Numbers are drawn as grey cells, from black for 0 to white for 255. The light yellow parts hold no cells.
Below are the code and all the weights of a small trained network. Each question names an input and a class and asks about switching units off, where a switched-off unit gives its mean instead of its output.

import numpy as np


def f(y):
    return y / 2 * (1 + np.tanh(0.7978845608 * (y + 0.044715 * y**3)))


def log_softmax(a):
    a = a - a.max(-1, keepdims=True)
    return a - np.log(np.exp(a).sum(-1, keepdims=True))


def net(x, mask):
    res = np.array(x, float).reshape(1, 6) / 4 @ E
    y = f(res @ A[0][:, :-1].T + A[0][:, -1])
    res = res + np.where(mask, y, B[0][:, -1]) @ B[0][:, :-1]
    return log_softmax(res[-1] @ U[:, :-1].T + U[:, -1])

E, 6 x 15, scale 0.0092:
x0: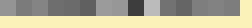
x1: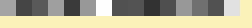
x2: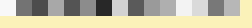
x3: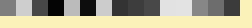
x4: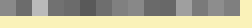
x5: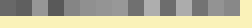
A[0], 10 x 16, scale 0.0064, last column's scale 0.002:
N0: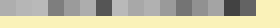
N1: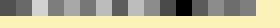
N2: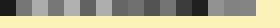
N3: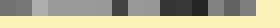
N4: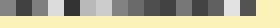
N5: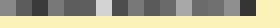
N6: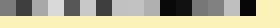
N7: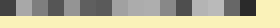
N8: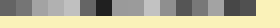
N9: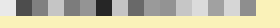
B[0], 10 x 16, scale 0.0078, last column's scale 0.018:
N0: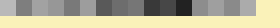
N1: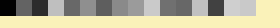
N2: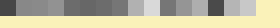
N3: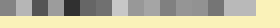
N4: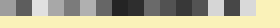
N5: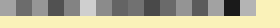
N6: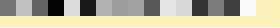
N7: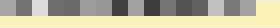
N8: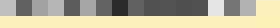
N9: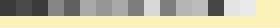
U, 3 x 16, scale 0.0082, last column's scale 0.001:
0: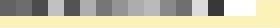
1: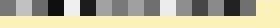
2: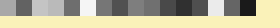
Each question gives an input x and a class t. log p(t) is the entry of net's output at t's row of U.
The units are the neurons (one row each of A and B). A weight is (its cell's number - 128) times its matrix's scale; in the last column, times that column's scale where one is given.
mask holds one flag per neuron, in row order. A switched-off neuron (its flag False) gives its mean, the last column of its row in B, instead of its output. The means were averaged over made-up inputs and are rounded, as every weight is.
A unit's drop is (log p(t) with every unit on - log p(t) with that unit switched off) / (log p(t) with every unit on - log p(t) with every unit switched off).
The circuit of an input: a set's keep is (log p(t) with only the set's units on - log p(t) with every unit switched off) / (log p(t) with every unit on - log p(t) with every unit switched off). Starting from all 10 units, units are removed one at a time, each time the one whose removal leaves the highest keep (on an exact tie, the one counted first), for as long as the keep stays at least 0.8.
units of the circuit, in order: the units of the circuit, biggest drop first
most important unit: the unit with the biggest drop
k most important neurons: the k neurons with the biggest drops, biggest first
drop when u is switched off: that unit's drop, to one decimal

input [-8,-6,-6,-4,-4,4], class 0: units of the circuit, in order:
(N1)
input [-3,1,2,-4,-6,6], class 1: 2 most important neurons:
(N6; N1)
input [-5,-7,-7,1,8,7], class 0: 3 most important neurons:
(N1; N2; N4)
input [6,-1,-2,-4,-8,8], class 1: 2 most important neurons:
(N6; N9)
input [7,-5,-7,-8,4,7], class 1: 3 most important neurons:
(N6; N9; N7)
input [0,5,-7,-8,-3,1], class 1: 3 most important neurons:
(N6; N9; N4)
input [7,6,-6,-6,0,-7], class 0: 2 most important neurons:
(N1; N3)
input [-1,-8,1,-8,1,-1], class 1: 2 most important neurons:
(N6; N4)
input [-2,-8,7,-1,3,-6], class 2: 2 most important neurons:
(N8; N0)
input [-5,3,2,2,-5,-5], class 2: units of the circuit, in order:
(N6; N9)
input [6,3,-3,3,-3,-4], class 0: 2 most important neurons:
(N6; N4)
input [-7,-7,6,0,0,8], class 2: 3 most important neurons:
(N8; N0; N1)
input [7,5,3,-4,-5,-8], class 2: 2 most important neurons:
(N4; N1)
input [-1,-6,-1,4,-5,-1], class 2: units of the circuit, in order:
(N6)
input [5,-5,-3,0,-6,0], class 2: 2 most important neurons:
(N9; N8)
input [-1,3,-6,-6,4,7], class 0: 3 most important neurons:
(N1; N3; N2)
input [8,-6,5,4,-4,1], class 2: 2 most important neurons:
(N6; N1)
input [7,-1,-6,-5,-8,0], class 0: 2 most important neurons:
(N1; N3)
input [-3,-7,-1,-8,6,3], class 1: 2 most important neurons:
(N6; N4)
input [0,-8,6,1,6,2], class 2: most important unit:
N8
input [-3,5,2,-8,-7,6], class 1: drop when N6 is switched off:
1.3
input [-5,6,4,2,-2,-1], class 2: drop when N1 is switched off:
0.1
